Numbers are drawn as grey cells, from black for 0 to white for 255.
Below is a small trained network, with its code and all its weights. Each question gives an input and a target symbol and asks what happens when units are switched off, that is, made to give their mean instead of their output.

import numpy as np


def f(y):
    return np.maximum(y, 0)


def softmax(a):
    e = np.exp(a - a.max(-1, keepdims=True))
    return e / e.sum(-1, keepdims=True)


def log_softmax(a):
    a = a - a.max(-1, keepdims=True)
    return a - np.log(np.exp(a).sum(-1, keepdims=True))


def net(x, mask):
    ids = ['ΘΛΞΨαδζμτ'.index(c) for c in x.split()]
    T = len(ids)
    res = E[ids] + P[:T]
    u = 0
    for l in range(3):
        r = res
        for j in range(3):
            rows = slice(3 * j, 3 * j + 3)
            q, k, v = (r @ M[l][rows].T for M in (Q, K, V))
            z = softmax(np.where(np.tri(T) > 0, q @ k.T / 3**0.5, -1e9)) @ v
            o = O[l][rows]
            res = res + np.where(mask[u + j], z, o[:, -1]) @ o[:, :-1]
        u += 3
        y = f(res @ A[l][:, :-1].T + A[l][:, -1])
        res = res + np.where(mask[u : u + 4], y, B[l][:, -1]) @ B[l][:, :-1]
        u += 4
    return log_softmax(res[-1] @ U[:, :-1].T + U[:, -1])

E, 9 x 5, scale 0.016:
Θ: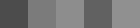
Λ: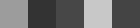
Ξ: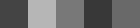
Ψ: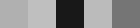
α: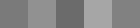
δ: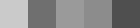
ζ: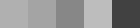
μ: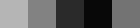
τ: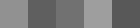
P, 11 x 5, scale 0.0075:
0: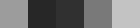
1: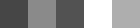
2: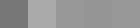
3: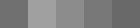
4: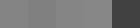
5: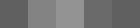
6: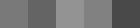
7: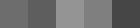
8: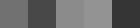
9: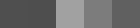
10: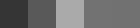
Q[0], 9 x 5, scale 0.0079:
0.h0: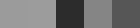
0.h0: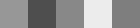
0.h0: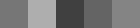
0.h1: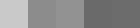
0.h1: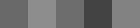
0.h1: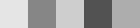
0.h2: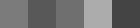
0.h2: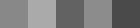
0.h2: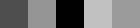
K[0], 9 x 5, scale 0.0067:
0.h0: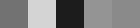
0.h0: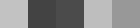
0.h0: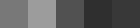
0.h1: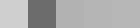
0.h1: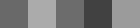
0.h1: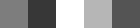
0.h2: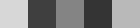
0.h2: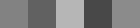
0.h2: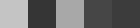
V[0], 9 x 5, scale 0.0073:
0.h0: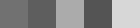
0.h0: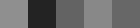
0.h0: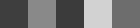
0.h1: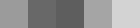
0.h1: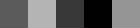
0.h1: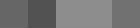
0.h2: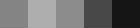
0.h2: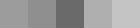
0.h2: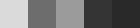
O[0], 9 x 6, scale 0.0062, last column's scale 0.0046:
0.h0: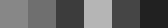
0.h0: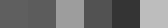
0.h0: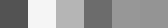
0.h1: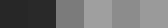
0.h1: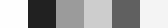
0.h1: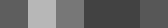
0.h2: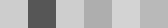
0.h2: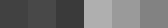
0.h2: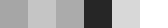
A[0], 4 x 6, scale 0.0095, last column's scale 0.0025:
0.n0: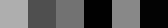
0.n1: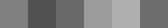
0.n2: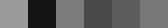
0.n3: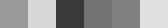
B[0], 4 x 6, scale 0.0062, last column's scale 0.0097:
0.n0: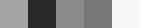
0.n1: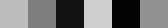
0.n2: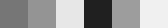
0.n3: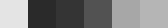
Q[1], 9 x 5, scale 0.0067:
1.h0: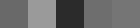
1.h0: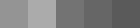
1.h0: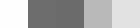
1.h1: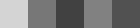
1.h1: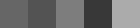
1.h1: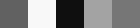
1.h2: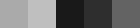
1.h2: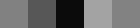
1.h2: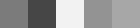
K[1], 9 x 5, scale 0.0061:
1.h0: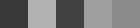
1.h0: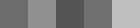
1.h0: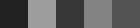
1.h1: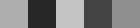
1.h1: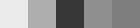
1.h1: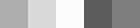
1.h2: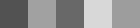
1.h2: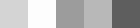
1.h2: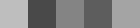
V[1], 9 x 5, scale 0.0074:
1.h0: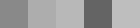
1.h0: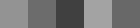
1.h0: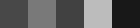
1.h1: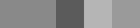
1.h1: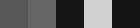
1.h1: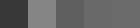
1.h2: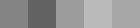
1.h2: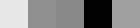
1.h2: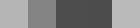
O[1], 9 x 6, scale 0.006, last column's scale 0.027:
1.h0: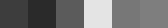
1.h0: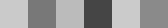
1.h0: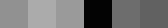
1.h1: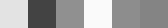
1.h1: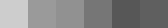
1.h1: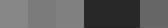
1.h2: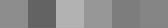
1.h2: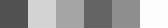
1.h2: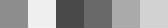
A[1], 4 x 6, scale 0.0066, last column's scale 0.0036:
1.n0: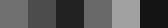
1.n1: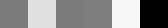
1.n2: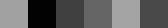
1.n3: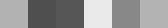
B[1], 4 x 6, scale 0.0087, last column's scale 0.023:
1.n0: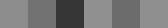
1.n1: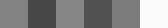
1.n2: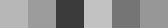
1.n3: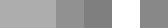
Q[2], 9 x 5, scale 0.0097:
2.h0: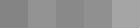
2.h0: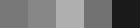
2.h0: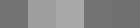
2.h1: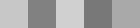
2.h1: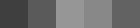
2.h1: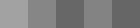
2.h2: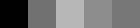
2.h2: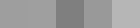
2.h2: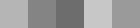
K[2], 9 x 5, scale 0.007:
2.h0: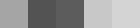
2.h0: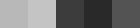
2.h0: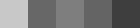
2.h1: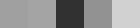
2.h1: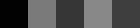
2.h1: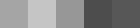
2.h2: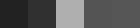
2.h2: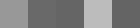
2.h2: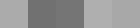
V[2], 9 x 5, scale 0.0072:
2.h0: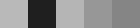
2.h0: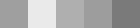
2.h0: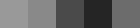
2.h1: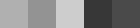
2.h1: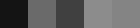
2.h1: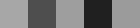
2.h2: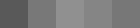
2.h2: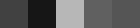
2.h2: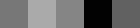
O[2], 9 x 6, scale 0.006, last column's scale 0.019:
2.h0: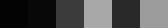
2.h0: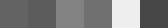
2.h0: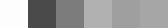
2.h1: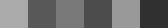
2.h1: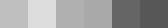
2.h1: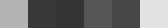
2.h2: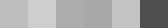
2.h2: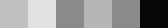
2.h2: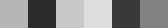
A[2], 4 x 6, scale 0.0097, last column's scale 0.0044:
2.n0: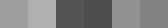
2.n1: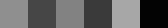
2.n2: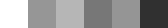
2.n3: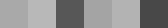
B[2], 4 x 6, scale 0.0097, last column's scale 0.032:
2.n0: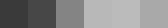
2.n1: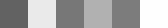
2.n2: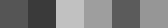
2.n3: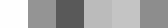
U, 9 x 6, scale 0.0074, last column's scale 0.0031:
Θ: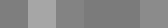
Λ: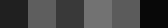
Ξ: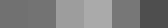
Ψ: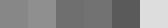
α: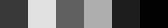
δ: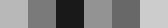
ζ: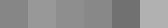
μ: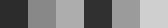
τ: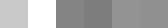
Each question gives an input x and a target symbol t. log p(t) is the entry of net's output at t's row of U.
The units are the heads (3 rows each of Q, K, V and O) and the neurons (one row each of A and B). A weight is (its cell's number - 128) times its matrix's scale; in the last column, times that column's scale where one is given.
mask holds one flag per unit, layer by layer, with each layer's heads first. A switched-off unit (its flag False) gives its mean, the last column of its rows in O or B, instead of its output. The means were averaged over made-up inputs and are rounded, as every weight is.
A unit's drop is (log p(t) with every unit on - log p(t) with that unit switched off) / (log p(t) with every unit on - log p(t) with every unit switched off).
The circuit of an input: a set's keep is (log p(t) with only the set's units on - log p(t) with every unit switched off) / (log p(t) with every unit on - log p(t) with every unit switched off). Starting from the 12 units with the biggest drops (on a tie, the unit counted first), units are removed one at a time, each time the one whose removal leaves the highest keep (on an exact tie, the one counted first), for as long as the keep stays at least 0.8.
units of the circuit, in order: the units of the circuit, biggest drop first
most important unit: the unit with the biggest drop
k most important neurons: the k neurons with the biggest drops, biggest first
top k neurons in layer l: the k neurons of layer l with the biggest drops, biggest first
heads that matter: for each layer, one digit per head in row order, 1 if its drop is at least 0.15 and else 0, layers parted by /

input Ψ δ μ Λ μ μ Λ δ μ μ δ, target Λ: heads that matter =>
001 / 110 / 011
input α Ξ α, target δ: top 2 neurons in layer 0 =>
0.n2, 0.n0
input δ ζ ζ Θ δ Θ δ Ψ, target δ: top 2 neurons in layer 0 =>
0.n3, 0.n2
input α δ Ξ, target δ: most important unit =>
1.h2
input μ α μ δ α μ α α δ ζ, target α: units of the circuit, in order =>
0.n0, 1.h0, 2.h1
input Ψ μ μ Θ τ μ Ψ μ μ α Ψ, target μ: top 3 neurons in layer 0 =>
0.n3, 0.n2, 0.n1
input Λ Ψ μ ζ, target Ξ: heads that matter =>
111 / 110 / 101
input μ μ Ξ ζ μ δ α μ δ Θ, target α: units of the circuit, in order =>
0.n0, 1.h0, 2.h1
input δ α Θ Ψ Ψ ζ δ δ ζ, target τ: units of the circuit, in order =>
2.h2, 2.h0, 0.h1
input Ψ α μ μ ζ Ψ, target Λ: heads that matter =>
000 / 011 / 011
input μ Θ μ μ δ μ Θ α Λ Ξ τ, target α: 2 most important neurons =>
0.n0, 0.n2
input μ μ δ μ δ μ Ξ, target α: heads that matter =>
011 / 110 / 111
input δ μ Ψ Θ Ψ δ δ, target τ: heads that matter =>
111 / 110 / 111
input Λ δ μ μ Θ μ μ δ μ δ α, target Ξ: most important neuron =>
2.n2
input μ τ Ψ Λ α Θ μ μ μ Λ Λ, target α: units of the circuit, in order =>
0.n0, 1.h0, 1.h1, 2.h1
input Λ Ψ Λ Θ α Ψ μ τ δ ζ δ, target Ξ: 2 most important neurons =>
2.n2, 0.n0
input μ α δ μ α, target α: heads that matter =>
011 / 110 / 110
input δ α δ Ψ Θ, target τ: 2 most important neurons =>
1.n1, 2.n3
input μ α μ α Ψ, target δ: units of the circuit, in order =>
1.h2, 0.n3
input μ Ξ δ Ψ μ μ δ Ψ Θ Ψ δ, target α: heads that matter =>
011 / 110 / 110
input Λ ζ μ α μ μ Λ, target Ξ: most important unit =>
2.h2
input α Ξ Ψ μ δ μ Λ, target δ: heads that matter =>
011 / 111 / 111
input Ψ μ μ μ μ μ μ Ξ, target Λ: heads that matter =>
001 / 110 / 011
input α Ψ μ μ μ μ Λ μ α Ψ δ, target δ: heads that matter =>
001 / 111 / 110
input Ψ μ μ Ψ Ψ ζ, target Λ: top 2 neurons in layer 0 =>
0.n2, 0.n1
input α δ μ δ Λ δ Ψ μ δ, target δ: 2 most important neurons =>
0.n2, 0.n0
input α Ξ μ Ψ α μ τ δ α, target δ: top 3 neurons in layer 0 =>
0.n0, 0.n2, 0.n1
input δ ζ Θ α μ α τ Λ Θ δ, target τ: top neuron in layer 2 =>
2.n3
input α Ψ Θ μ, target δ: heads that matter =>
001 / 101 / 000
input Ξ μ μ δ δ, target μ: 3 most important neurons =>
2.n1, 1.n1, 1.n2
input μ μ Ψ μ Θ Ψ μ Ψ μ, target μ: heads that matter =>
010 / 001 / 001
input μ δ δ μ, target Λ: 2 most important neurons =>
0.n0, 0.n3
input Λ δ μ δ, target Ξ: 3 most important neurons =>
2.n2, 2.n1, 0.n0
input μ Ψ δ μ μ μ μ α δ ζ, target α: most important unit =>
0.h1
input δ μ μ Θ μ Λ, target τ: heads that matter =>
010 / 111 / 011
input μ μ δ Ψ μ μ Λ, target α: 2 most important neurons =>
0.n2, 0.n0
